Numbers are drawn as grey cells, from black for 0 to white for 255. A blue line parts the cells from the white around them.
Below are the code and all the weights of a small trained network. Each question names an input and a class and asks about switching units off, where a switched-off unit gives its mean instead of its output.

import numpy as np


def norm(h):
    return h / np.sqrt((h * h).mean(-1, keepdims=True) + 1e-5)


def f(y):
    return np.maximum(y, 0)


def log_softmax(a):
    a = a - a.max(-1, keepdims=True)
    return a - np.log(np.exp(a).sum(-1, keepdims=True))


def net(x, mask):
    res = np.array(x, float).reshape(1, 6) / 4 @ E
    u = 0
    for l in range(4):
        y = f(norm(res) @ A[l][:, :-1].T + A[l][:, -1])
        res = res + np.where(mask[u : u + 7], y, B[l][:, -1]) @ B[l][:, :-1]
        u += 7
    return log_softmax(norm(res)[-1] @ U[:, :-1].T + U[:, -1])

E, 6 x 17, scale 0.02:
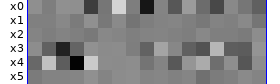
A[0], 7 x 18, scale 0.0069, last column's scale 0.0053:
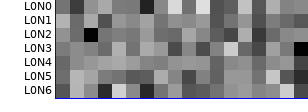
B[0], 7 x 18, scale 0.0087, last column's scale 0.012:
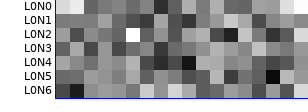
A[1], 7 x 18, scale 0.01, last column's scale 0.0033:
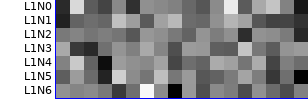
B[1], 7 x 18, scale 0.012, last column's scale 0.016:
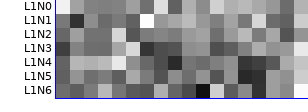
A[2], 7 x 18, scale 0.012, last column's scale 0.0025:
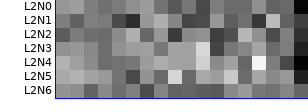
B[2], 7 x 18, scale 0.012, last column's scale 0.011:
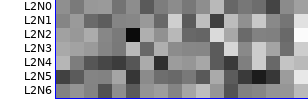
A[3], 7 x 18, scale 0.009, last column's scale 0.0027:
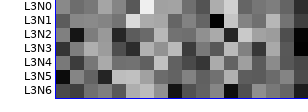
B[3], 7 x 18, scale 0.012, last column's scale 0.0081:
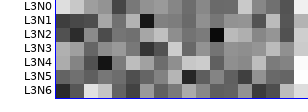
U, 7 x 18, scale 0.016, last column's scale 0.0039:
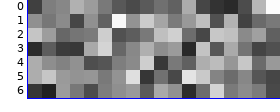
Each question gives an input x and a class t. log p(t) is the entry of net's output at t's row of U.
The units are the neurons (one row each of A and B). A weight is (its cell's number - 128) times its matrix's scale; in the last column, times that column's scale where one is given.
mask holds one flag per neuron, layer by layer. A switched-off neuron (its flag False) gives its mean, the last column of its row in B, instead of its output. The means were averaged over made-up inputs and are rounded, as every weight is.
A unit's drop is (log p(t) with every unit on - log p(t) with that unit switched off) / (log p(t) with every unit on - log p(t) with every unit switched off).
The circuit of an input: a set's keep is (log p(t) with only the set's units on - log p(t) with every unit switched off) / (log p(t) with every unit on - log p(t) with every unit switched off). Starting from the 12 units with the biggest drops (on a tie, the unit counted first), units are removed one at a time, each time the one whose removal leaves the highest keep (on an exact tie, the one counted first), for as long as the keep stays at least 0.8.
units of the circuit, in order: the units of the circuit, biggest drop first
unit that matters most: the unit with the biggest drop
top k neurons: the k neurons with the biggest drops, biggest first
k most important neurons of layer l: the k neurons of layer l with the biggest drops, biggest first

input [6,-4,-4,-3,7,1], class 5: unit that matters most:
L1N0
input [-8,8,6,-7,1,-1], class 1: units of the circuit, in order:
[L0N6 L1N1]
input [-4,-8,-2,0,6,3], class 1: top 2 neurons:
[L1N1 L0N2]
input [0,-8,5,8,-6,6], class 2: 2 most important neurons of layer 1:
[L1N6 L1N3]
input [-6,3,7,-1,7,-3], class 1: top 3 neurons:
[L1N1 L0N2 L1N3]
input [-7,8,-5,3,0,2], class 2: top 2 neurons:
[L0N0 L1N6]
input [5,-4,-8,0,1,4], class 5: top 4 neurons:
[L0N2 L0N6 L1N4 L1N3]
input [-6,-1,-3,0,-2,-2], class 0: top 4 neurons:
[L0N0 L0N2 L1N3 L2N5]
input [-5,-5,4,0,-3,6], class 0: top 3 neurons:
[L0N2 L1N3 L2N5]
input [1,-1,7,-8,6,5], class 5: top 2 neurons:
[L1N4 L1N0]
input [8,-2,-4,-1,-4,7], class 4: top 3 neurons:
[L2N1 L0N2 L1N3]
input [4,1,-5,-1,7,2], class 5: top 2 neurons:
[L1N0 L0N2]
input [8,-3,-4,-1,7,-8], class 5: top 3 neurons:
[L1N0 L0N2 L1N3]
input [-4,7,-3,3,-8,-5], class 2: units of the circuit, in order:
[L0N0]
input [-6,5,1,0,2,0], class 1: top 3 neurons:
[L0N2 L0N6 L1N3]
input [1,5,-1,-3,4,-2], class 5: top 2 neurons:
[L1N0 L1N4]
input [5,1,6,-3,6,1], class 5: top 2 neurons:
[L1N0 L0N2]
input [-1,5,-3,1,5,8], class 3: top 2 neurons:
[L1N5 L3N1]
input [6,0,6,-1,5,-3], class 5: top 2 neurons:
[L0N2 L1N0]
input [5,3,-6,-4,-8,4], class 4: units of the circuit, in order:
[L2N1]
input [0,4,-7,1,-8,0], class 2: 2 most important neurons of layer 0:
[L0N0 L0N6]
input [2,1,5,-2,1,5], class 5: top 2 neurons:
[L0N2 L0N6]
